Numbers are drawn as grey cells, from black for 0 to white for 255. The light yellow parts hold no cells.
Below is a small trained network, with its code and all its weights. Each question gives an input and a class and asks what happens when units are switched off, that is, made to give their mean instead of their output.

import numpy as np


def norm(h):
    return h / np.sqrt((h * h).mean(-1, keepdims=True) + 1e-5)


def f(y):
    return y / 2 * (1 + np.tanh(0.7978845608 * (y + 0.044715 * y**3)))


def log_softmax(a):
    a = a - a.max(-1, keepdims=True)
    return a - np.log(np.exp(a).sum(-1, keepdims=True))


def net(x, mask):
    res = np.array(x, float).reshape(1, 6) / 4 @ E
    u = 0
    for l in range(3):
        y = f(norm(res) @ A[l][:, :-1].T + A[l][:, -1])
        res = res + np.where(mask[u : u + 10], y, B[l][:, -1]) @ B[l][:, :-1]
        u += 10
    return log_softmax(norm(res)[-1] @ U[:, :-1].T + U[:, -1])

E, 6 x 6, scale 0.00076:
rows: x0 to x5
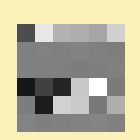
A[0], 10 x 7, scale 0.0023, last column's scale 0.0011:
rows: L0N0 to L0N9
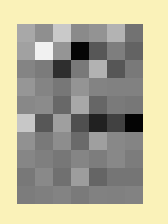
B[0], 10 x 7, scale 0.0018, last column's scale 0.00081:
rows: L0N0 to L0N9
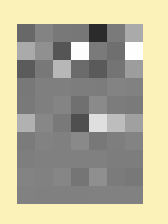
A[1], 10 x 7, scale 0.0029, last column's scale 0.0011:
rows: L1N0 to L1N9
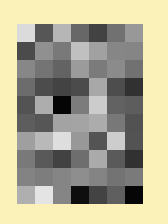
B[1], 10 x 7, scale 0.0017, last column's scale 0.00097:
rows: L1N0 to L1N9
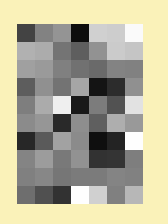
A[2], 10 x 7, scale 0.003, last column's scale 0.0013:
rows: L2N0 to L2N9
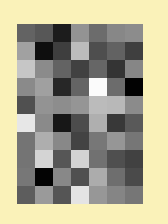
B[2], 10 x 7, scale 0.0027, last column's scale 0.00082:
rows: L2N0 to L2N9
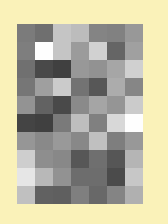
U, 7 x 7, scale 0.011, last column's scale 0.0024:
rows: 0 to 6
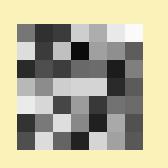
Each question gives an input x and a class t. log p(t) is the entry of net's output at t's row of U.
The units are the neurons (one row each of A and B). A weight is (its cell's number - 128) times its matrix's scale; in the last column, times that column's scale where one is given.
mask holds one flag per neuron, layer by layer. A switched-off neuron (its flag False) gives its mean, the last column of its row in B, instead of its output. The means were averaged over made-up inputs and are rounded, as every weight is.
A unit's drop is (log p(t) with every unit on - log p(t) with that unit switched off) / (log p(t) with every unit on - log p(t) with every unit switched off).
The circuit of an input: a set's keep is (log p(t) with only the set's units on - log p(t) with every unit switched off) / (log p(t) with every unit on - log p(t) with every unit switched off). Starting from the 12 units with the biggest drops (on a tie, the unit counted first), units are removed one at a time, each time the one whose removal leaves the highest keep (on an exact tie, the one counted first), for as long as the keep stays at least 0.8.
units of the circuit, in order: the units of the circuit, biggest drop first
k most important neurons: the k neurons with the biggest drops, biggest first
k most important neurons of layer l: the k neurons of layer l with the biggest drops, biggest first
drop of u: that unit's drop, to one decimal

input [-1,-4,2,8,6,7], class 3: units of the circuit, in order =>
[L2N1 L2N5 L2N8]
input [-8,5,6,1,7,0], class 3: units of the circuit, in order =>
[L2N1]
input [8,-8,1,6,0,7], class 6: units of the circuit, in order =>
[L2N5 L1N9]
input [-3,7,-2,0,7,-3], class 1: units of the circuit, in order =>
[L0N1 L2N8]
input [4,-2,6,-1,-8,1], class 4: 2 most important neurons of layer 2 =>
[L2N7 L2N1]
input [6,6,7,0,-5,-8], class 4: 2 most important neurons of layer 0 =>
[L0N1 L0N5]
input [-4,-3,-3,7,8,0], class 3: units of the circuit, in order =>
[L2N1 L2N8]
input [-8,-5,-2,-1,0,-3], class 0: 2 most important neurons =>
[L2N5 L2N2]
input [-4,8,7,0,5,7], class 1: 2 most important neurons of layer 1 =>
[L1N0 L1N9]
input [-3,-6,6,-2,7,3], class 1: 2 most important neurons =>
[L1N0 L2N8]
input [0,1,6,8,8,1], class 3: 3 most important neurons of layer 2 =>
[L2N1 L2N5 L2N2]
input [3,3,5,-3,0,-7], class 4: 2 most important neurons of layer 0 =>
[L0N1 L0N2]
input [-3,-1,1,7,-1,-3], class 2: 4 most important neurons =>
[L1N4 L1N9 L0N1 L1N3]
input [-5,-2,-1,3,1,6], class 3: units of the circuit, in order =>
[L2N1]
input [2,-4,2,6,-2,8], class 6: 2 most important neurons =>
[L1N4 L1N6]
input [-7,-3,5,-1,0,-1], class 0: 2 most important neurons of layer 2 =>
[L2N5 L2N2]
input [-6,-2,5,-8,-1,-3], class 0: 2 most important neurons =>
[L2N5 L1N9]
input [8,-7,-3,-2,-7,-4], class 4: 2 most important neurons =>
[L1N0 L0N1]
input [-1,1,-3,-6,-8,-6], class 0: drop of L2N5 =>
0.5
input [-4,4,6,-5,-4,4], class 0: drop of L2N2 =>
0.0
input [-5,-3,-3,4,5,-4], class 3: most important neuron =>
[L2N1]
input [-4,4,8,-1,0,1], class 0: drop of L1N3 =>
0.1
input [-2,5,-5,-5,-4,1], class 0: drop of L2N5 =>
0.1
